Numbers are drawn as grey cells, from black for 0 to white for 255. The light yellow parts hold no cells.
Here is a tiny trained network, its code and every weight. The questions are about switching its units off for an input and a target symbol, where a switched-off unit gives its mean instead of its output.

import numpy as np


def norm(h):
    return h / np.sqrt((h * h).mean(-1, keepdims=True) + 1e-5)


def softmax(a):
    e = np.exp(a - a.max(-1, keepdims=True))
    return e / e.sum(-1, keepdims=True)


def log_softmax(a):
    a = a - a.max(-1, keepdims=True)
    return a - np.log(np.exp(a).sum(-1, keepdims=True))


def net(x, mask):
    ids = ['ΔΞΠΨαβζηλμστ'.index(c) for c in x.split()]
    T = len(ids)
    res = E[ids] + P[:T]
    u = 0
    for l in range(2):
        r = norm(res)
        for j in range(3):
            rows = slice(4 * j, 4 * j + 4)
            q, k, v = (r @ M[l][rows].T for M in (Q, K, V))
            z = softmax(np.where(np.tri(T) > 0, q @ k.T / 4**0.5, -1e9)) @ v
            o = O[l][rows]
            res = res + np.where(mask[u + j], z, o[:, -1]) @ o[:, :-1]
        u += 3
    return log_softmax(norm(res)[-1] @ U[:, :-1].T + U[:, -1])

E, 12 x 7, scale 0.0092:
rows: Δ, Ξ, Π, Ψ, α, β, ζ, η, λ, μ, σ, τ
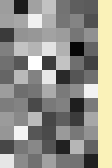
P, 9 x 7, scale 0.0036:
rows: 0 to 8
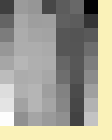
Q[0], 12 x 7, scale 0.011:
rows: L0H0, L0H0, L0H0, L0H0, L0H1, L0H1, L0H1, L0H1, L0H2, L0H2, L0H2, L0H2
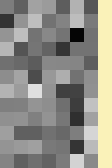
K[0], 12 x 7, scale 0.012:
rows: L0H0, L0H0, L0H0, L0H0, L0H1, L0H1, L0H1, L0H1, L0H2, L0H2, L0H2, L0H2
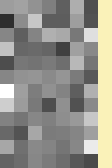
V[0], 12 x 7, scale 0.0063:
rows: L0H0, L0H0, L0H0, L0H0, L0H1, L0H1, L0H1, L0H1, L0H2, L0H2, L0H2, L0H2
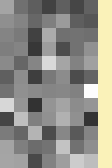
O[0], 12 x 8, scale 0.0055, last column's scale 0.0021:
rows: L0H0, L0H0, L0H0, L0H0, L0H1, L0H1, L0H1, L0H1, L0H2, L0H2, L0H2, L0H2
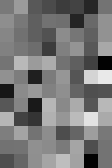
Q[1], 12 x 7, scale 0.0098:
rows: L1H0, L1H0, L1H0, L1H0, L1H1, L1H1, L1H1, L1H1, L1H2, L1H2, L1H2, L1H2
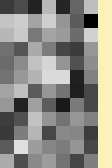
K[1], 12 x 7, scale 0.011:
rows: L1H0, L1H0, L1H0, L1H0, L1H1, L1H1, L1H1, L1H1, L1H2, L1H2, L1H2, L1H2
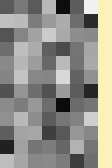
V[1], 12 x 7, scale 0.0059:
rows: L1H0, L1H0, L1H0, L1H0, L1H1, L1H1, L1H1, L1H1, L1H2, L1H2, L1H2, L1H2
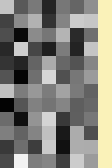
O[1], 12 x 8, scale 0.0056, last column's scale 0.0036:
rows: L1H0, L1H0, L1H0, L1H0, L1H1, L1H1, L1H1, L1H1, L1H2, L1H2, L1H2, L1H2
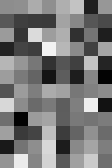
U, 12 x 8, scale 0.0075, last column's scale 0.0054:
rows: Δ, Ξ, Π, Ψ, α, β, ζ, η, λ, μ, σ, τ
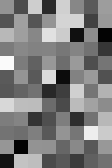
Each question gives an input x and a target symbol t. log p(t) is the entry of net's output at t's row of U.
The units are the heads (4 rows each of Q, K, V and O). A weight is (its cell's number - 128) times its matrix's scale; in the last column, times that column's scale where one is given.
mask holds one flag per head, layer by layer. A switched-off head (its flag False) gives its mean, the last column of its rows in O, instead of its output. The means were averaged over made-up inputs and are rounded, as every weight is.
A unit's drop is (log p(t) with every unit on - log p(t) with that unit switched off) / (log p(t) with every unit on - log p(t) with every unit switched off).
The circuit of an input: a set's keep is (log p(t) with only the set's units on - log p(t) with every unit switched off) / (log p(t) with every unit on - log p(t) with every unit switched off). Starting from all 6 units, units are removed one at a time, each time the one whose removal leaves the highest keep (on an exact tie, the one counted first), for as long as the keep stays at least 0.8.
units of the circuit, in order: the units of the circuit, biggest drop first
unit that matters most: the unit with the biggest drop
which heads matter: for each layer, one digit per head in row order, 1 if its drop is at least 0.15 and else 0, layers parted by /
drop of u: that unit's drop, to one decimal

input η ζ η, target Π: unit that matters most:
L0H2
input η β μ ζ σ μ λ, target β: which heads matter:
011 / 001
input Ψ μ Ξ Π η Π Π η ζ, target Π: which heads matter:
111 / 110
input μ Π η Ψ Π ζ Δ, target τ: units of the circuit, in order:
[L0H1, L0H2]
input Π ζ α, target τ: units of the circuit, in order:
[L0H1, L1H1]
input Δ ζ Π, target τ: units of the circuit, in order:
[L0H2, L1H1]
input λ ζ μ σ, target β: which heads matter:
011 / 011
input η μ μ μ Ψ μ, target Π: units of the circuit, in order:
[L1H0, L0H0]
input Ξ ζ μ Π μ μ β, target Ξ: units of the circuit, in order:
[L0H2, L0H0, L1H0]
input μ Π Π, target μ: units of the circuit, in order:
[L1H1, L0H0]
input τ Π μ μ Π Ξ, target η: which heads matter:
011 / 100
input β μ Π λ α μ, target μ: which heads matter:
100 / 100
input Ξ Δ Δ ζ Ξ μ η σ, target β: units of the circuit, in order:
[L0H1, L1H2]
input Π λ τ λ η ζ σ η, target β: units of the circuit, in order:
[L0H2, L1H2, L0H1]
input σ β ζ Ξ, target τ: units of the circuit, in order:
[L0H1, L1H0]
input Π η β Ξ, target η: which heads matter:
010 / 100
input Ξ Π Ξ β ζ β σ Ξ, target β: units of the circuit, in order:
[L1H2]
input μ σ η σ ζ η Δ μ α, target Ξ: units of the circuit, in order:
[L1H1, L0H1]
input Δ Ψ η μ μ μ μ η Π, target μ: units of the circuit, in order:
[L0H0, L1H1]
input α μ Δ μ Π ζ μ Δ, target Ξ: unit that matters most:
L1H2
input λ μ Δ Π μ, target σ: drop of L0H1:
0.0
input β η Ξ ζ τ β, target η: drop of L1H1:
0.1
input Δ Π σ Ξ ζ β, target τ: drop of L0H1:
0.6
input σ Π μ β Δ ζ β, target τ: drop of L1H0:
0.2
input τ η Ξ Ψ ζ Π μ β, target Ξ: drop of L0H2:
0.6
